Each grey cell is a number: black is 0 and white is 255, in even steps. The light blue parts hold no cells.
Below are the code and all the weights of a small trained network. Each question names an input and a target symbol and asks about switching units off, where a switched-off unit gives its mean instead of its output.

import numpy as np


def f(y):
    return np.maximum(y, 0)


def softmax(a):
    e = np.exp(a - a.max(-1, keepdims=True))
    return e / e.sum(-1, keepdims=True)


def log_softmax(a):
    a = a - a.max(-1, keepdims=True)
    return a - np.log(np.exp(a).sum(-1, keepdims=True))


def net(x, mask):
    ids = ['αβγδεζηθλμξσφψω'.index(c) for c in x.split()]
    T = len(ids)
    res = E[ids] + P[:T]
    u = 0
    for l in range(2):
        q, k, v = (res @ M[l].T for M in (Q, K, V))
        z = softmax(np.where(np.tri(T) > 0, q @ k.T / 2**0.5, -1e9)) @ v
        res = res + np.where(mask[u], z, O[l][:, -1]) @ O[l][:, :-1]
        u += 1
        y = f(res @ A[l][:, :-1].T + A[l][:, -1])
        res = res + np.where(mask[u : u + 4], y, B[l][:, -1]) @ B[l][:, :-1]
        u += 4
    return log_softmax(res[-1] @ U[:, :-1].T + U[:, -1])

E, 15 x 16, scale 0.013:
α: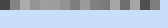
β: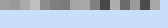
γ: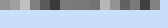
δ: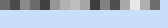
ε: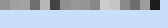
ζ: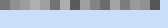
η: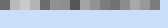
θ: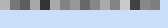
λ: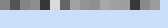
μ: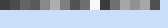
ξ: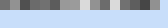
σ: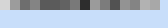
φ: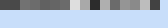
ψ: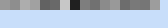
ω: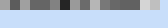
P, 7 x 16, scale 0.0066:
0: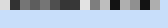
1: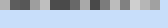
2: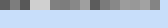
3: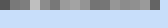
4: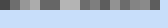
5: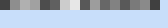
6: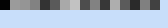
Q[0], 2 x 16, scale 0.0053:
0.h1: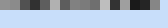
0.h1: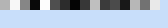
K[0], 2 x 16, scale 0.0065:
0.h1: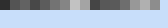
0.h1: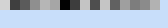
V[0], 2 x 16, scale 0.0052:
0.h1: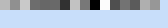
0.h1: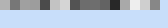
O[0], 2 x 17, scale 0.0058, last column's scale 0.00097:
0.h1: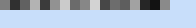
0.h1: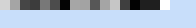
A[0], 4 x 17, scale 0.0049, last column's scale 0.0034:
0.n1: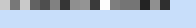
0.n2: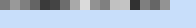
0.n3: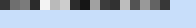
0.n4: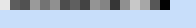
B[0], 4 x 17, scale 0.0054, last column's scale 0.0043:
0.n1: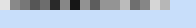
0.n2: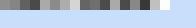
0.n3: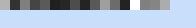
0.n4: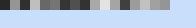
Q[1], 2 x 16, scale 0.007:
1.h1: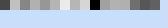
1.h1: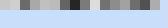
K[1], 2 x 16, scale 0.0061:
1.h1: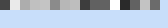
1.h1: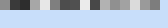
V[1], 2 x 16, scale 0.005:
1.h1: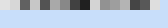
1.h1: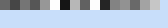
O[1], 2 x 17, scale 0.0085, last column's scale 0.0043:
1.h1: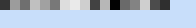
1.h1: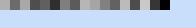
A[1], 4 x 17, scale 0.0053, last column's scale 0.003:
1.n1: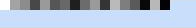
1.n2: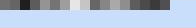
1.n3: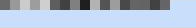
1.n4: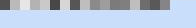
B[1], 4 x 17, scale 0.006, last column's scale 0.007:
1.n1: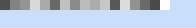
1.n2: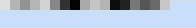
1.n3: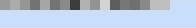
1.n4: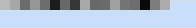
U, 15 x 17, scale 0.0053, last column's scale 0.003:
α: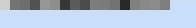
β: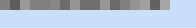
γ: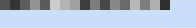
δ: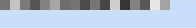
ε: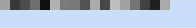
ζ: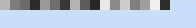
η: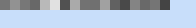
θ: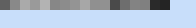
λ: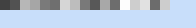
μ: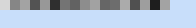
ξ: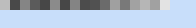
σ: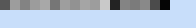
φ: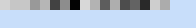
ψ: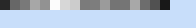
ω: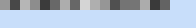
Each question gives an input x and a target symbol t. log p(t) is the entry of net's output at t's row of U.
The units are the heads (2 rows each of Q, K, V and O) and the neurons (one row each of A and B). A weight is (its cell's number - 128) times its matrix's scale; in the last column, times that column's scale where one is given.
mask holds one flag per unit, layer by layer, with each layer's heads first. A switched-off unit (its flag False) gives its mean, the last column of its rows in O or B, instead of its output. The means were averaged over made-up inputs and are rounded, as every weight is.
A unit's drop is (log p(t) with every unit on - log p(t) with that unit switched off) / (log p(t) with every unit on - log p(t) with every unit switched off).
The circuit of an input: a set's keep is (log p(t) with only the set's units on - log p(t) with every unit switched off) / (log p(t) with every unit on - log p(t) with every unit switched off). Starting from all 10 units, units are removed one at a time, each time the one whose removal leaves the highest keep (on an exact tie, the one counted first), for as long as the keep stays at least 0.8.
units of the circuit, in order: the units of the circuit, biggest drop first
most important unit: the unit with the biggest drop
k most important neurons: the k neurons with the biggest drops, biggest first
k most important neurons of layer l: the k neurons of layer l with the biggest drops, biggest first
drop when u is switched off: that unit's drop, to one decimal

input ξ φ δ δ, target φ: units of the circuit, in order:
0.h1, 1.n1, 1.h1
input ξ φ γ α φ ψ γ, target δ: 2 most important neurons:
1.n1, 1.n2
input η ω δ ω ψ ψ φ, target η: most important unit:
1.n2
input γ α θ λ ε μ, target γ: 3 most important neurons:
0.n3, 1.n1, 1.n2
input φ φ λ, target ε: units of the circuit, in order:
0.h1, 1.h1
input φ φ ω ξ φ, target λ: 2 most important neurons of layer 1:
1.n2, 1.n4
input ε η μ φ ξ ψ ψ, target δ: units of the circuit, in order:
1.h1, 1.n1, 1.n2
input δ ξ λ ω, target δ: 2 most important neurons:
0.n1, 1.n1
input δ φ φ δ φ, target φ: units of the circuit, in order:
1.h1, 1.n3, 1.n1
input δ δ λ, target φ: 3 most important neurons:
1.n2, 0.n2, 0.n1
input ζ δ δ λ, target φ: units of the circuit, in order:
0.h1, 1.n2, 0.n2
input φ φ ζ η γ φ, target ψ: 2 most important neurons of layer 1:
1.n4, 1.n3
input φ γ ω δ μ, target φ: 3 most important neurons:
1.n3, 1.n1, 0.n3
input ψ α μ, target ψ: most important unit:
1.h1
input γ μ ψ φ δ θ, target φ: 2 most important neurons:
1.n2, 0.n2
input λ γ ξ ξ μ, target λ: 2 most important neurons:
1.n2, 0.n1
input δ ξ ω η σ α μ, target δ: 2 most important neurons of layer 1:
1.n3, 1.n2
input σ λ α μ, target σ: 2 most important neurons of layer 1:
1.n2, 1.n4
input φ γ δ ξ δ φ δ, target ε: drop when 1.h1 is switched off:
0.7
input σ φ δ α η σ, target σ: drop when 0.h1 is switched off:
0.1
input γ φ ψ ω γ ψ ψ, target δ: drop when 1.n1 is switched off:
0.6
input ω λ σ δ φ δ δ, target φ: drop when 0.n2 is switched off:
0.2
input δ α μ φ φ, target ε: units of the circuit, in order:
1.h1
